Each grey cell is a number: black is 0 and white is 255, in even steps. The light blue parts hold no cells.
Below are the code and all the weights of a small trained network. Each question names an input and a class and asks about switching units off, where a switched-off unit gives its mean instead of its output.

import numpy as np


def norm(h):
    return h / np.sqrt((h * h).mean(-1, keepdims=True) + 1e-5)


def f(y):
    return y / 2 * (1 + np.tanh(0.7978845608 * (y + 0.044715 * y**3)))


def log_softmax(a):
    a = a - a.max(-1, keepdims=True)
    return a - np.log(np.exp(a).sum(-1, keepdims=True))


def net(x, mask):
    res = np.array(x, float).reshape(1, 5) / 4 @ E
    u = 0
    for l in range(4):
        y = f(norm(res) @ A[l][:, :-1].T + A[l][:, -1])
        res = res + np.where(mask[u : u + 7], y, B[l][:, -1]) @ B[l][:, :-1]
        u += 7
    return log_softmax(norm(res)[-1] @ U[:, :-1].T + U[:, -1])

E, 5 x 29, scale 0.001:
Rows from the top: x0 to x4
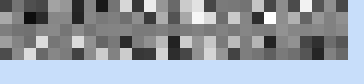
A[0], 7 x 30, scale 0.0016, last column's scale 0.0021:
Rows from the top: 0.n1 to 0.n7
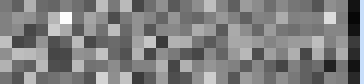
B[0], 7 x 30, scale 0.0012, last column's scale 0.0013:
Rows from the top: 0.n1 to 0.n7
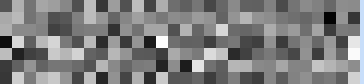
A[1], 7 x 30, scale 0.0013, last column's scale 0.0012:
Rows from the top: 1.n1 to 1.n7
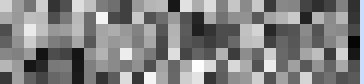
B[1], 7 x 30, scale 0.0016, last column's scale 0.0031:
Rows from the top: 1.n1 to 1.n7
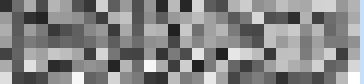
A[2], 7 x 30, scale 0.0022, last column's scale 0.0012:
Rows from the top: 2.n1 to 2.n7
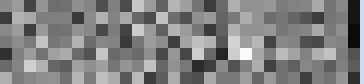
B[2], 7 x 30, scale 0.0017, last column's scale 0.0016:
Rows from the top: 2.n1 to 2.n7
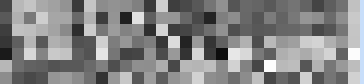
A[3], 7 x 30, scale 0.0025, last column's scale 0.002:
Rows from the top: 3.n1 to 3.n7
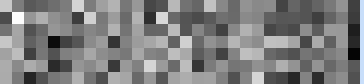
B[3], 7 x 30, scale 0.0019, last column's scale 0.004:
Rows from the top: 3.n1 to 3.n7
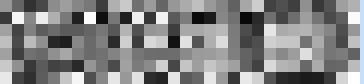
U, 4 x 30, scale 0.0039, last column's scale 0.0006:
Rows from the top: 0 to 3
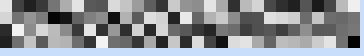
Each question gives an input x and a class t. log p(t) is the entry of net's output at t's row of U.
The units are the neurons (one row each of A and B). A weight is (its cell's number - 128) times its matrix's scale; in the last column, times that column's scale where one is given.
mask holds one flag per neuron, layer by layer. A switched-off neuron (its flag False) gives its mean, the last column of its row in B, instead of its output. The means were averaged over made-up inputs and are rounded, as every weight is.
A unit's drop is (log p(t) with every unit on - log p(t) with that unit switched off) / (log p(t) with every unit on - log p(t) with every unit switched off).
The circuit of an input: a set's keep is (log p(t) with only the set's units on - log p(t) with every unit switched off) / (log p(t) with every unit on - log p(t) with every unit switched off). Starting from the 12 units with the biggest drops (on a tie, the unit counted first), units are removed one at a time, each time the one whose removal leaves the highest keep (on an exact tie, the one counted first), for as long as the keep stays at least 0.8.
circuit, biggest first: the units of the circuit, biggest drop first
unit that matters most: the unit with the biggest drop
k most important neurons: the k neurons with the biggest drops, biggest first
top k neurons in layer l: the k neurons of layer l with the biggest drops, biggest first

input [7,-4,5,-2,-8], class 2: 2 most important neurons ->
[0.n4; 2.n3]
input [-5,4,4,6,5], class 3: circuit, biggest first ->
[1.n1; 2.n4]
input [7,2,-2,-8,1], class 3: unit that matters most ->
1.n5
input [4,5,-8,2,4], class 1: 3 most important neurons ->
[1.n6; 1.n2; 2.n7]
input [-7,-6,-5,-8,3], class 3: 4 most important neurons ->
[1.n5; 1.n7; 1.n6; 3.n7]
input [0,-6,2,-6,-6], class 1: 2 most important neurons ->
[1.n3; 2.n6]
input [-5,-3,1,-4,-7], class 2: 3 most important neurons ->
[1.n7; 0.n4; 2.n3]
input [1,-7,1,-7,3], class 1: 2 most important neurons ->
[1.n3; 1.n1]
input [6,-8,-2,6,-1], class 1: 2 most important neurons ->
[2.n6; 1.n3]
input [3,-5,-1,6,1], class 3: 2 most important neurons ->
[1.n1; 1.n6]
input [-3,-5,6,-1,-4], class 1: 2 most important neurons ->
[1.n3; 1.n7]
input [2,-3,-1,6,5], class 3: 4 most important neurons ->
[1.n1; 0.n4; 2.n4; 2.n5]
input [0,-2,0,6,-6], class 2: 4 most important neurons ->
[0.n4; 2.n3; 2.n1; 1.n5]
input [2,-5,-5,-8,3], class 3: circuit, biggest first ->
[1.n5]
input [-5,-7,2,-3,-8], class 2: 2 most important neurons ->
[0.n4; 2.n3]
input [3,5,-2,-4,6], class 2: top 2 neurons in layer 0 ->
[0.n7; 0.n1]
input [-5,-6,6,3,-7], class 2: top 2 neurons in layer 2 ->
[2.n3; 2.n1]
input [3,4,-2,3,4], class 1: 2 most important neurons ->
[1.n6; 0.n4]
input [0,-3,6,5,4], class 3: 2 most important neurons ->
[1.n1; 0.n4]
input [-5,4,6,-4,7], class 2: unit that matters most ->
1.n7
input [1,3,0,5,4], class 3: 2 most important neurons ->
[1.n1; 0.n4]
